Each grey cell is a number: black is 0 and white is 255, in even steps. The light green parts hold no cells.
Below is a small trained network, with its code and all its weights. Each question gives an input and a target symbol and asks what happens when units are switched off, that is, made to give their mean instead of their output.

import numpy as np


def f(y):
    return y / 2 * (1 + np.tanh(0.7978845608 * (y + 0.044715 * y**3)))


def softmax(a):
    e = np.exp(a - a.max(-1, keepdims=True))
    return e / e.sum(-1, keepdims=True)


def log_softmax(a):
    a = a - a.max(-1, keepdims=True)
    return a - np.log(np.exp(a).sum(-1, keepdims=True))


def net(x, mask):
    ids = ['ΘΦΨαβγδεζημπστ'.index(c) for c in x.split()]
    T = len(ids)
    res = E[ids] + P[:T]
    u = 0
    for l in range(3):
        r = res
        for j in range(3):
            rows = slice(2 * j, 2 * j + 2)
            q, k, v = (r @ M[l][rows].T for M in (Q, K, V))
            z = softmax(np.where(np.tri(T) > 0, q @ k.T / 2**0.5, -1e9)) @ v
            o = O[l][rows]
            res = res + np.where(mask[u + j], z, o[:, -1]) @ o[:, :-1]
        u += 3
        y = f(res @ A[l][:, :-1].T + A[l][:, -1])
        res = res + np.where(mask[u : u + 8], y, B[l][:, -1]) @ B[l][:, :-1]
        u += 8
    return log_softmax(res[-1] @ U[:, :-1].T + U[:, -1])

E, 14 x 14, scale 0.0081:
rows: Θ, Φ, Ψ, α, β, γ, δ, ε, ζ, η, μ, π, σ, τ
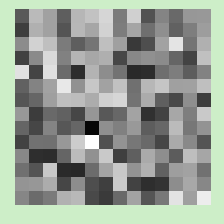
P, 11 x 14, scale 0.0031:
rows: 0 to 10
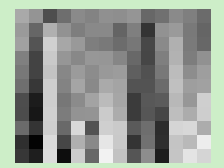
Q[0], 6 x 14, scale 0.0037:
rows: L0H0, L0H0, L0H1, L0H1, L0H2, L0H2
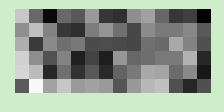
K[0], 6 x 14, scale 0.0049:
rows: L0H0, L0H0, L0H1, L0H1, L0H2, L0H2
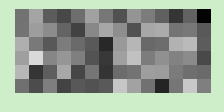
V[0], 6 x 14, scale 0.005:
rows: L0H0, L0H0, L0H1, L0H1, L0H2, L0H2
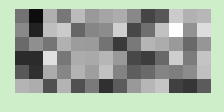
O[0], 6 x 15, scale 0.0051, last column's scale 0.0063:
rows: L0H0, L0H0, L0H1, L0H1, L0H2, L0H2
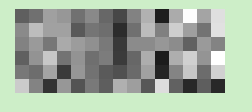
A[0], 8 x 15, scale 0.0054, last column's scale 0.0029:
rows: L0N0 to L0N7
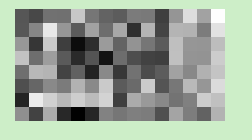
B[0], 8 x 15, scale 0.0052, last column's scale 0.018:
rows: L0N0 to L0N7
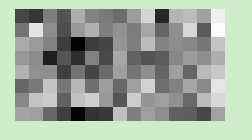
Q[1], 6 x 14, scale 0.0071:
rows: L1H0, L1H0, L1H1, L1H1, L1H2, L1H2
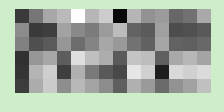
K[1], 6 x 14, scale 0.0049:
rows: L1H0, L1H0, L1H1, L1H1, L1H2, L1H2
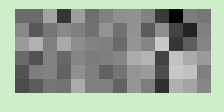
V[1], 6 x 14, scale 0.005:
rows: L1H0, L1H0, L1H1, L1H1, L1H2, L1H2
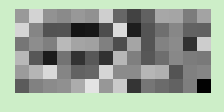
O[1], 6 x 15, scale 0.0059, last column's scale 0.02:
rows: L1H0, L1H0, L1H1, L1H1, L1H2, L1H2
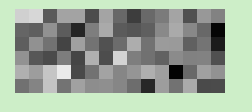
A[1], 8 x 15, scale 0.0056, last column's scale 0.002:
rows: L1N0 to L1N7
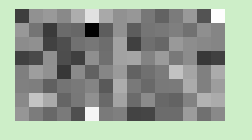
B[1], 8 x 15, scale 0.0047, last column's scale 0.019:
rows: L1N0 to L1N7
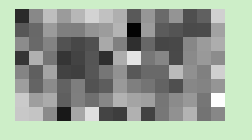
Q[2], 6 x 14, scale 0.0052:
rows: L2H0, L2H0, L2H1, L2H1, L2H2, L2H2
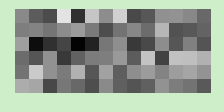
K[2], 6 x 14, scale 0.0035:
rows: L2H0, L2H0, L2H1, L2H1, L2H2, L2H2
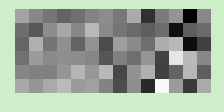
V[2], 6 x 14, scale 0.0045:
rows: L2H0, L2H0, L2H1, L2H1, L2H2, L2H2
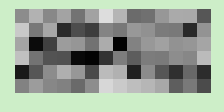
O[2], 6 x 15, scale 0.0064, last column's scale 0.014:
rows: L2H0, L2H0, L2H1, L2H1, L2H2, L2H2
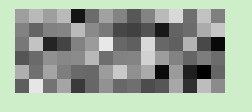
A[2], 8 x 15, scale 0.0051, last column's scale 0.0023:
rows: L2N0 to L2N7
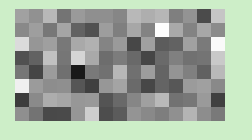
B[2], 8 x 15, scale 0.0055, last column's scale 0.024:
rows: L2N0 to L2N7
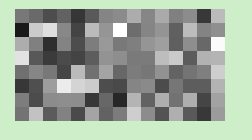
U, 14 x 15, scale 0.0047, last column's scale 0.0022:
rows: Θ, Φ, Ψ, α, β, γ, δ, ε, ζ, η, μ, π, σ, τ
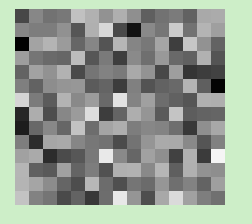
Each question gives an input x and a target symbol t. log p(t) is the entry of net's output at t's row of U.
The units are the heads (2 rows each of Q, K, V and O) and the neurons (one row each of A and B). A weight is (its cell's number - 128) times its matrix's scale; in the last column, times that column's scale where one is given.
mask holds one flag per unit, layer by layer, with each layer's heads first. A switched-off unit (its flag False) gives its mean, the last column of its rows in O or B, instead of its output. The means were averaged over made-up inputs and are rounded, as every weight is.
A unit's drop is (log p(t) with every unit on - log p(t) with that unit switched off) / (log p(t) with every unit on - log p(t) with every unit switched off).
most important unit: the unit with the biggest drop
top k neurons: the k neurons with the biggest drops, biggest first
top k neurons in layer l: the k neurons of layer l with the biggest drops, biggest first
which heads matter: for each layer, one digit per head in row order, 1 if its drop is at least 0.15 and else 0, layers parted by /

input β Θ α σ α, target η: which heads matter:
000 / 100 / 010
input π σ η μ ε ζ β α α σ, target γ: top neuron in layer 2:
L2N5
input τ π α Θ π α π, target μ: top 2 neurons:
L0N7, L0N6
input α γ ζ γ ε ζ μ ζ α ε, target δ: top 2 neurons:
L0N7, L0N6
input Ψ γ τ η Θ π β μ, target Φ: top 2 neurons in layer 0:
L0N1, L0N2
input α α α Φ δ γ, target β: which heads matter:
000 / 001 / 101
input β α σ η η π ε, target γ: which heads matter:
000 / 000 / 010
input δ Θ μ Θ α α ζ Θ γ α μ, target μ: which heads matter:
000 / 010 / 010
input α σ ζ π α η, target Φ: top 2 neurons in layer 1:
L1N0, L1N3
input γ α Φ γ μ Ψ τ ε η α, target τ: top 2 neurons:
L0N5, L0N1
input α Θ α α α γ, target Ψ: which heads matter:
000 / 001 / 101
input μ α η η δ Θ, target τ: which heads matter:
000 / 001 / 100
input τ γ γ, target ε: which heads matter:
000 / 011 / 010
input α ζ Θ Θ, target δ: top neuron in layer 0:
L0N6
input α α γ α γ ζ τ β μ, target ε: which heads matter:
100 / 001 / 010
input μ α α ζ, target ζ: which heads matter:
000 / 101 / 010
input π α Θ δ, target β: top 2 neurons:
L0N0, L0N5
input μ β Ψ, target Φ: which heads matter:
000 / 100 / 100
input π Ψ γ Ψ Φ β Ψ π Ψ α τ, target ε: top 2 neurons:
L0N0, L2N7
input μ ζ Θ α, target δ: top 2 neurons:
L0N6, L0N2
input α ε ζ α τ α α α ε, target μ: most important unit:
L2H1
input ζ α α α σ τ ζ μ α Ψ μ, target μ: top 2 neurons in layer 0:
L0N5, L0N0
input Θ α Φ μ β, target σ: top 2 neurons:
L1N7, L0N3
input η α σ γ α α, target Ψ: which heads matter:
111 / 011 / 101
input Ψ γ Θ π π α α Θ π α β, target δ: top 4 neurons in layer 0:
L0N7, L0N6, L0N3, L0N2
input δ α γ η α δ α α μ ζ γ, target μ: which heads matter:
000 / 001 / 010
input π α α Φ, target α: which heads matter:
011 / 010 / 000
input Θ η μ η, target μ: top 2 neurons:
L0N1, L2N5
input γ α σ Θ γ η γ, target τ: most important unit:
L1H2
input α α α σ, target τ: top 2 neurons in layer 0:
L0N3, L0N6
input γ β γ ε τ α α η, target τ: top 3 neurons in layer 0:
L0N1, L0N5, L0N0
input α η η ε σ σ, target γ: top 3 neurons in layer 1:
L1N2, L1N0, L1N5
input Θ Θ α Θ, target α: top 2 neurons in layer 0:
L0N1, L0N6
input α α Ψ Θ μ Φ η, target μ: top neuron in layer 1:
L1N0
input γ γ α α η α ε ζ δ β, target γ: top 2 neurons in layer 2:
L2N5, L2N3
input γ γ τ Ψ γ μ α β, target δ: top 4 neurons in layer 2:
L2N6, L2N5, L2N0, L2N2
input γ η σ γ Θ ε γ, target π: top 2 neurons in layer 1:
L1N2, L1N0
